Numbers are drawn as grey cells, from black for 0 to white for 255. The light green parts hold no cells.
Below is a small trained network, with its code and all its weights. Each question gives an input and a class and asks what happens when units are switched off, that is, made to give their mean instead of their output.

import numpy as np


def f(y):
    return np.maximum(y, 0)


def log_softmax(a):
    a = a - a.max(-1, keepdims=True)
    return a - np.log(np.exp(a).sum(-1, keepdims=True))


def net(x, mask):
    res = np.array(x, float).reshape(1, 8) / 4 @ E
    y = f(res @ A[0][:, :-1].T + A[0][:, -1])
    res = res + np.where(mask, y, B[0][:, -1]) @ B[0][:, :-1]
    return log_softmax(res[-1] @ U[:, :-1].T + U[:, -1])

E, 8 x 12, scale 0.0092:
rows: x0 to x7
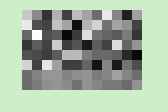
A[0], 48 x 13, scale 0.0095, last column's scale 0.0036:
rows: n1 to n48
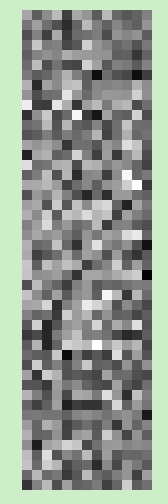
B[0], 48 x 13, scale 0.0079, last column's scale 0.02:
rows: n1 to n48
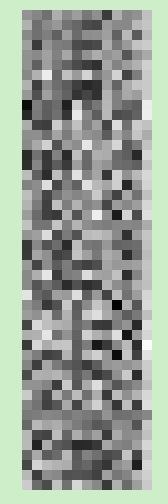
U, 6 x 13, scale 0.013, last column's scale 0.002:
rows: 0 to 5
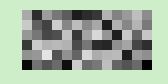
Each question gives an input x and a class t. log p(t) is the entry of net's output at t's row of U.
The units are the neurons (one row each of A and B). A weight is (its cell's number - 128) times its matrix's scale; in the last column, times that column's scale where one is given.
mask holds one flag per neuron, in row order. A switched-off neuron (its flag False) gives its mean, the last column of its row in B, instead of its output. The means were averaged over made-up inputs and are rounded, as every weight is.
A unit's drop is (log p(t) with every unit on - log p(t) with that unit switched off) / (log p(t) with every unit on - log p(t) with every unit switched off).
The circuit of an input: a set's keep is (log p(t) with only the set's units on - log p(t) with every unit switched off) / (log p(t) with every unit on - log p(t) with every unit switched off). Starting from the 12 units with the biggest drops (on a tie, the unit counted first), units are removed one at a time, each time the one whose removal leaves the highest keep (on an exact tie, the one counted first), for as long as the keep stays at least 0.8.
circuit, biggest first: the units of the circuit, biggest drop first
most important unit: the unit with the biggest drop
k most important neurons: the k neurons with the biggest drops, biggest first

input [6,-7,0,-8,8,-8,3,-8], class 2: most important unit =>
n21
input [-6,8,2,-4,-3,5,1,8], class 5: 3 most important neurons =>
(n10 n24 n16)
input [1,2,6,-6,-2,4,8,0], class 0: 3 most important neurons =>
(n4 n47 n35)
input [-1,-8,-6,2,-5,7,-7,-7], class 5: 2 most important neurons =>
(n11 n15)
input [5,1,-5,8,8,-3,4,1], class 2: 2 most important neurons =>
(n35 n40)
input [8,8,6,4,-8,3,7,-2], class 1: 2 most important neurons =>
(n29 n39)
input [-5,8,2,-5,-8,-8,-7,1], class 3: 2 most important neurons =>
(n34 n32)
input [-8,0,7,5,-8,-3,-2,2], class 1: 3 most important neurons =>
(n17 n48 n12)
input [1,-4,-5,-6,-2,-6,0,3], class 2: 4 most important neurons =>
(n21 n30 n46 n37)
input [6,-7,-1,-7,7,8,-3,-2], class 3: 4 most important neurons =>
(n46 n45 n37 n7)
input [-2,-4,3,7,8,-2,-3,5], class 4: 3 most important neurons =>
(n33 n7 n21)
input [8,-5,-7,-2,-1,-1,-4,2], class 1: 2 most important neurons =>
(n39 n29)
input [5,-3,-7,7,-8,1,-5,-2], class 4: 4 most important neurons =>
(n18 n14 n23 n27)
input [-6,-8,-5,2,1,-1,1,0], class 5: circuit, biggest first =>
(n11)
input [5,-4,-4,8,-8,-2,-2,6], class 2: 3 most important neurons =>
(n35 n40 n33)
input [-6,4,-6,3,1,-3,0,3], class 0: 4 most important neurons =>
(n44 n9 n8 n26)
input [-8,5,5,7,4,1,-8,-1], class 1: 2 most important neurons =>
(n17 n48)
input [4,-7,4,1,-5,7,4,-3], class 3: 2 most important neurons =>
(n46 n37)
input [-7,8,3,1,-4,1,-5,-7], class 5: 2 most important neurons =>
(n10 n24)
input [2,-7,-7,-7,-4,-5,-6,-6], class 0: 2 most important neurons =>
(n9 n8)
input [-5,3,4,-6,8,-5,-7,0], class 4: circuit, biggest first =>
(n33)
